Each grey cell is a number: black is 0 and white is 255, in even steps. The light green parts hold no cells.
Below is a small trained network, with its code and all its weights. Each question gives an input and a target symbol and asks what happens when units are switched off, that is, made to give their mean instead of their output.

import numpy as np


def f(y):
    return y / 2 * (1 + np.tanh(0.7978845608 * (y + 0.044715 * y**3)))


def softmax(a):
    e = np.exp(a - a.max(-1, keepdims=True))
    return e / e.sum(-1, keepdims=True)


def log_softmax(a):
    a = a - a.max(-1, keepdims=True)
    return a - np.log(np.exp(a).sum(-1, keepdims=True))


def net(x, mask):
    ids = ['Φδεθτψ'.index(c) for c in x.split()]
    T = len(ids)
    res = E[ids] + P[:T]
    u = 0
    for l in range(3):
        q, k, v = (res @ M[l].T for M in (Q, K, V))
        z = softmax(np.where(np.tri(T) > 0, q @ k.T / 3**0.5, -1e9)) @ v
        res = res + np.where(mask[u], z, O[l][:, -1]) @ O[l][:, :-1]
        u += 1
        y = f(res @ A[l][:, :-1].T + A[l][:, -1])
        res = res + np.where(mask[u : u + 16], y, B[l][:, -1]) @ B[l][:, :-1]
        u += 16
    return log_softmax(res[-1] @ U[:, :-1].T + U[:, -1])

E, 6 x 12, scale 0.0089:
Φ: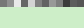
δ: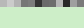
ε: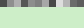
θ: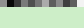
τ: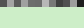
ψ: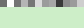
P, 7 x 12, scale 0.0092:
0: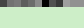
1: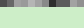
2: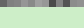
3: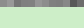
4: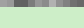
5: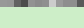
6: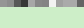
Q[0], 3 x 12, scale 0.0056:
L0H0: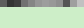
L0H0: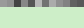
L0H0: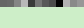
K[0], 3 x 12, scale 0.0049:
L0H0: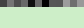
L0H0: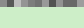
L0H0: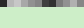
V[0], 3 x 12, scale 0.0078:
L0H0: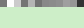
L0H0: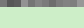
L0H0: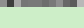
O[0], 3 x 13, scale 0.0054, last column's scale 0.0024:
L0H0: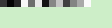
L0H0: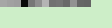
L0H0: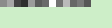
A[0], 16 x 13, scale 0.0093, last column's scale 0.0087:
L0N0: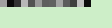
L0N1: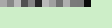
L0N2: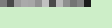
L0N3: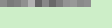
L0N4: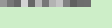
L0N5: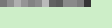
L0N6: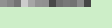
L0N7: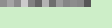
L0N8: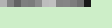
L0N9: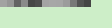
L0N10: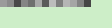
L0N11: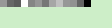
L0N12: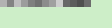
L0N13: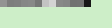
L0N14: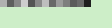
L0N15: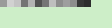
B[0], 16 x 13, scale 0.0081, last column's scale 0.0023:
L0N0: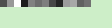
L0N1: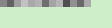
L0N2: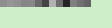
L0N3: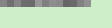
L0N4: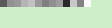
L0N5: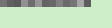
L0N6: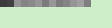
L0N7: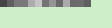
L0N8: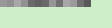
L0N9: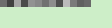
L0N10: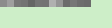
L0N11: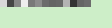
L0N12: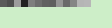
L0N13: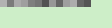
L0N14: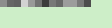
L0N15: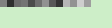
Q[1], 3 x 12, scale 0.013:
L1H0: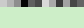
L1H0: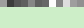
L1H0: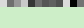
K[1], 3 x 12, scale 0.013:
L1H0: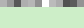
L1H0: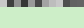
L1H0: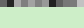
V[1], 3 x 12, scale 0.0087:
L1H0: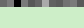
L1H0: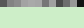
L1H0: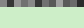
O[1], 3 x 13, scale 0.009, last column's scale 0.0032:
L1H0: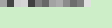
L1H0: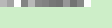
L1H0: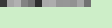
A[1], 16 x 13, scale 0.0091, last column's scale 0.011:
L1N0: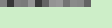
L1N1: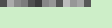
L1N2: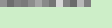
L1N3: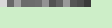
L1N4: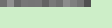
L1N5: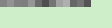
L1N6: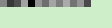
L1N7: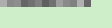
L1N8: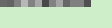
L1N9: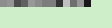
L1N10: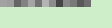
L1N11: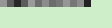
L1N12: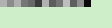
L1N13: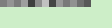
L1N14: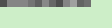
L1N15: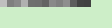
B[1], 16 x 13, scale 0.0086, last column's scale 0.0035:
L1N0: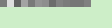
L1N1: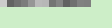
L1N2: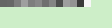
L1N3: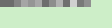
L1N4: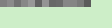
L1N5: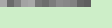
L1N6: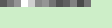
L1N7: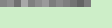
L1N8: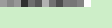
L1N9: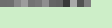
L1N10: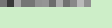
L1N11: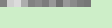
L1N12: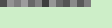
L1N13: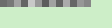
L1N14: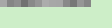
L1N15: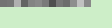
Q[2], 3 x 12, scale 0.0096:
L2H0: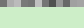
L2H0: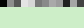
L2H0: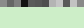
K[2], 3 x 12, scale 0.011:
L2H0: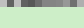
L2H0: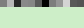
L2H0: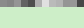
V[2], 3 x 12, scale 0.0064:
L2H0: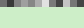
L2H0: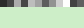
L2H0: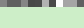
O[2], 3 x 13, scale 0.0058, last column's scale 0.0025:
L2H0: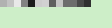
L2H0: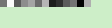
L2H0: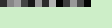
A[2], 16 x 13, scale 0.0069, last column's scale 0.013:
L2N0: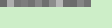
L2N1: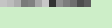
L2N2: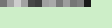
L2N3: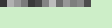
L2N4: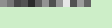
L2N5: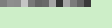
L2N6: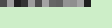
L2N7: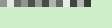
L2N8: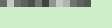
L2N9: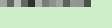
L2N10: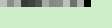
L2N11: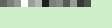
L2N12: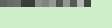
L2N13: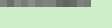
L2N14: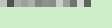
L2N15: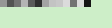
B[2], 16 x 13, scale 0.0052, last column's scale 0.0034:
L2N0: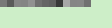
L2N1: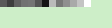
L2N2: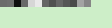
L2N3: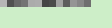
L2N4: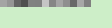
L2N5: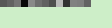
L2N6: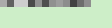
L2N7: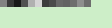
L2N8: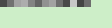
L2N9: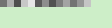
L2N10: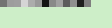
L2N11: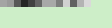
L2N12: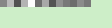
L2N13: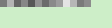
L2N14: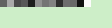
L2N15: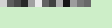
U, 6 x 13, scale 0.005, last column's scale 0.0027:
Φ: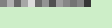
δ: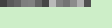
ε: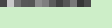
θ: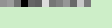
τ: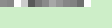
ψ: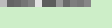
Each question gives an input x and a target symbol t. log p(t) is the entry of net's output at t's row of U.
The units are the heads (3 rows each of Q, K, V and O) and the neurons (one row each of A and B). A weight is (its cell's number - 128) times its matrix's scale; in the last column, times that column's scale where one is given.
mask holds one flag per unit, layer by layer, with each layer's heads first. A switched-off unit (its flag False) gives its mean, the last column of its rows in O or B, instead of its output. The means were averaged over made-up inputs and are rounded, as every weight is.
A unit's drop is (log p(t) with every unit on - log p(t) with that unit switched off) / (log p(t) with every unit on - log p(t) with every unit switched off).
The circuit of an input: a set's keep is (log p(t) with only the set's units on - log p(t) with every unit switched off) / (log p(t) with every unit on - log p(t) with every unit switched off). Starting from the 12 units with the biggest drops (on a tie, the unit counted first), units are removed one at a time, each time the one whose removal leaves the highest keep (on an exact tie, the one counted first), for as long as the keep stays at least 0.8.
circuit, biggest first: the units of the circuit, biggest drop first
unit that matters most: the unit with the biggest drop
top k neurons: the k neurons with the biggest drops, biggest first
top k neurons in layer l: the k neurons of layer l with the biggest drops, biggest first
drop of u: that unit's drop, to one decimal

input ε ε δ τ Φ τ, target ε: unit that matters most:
L0H0
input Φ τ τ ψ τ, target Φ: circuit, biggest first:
L0H0; L2H0; L1H0
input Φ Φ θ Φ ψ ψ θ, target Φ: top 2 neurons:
L1N6; L0N4
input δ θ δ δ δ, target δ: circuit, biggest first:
L1H0; L2H0
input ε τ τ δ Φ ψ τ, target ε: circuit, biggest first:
L0H0; L2H0; L0N4
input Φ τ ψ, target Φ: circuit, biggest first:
L2H0; L1H0
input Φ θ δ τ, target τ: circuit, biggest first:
L0H0; L1H0
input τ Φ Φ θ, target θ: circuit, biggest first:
L0H0; L0N0; L1H0
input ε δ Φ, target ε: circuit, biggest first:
L2H0; L1H0
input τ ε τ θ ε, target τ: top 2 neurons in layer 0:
L0N0; L0N12
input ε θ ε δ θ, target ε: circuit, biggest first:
L0H0; L1H0; L2H0; L1N6
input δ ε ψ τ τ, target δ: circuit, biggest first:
L0H0; L2H0; L1H0; L0N4
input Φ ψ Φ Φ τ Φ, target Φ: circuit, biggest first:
L0H0; L2H0; L1H0
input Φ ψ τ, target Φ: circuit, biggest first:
L2H0; L1H0
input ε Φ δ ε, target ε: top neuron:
L0N4
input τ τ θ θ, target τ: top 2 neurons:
L1N6; L0N4
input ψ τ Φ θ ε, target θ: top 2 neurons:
L0N0; L2N4
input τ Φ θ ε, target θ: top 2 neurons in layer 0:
L0N0; L0N4
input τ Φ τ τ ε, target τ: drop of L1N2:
0.1
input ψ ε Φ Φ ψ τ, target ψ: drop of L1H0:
0.7
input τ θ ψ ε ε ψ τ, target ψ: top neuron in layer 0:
L0N10
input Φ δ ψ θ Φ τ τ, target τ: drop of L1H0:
0.6
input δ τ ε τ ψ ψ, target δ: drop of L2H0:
0.8
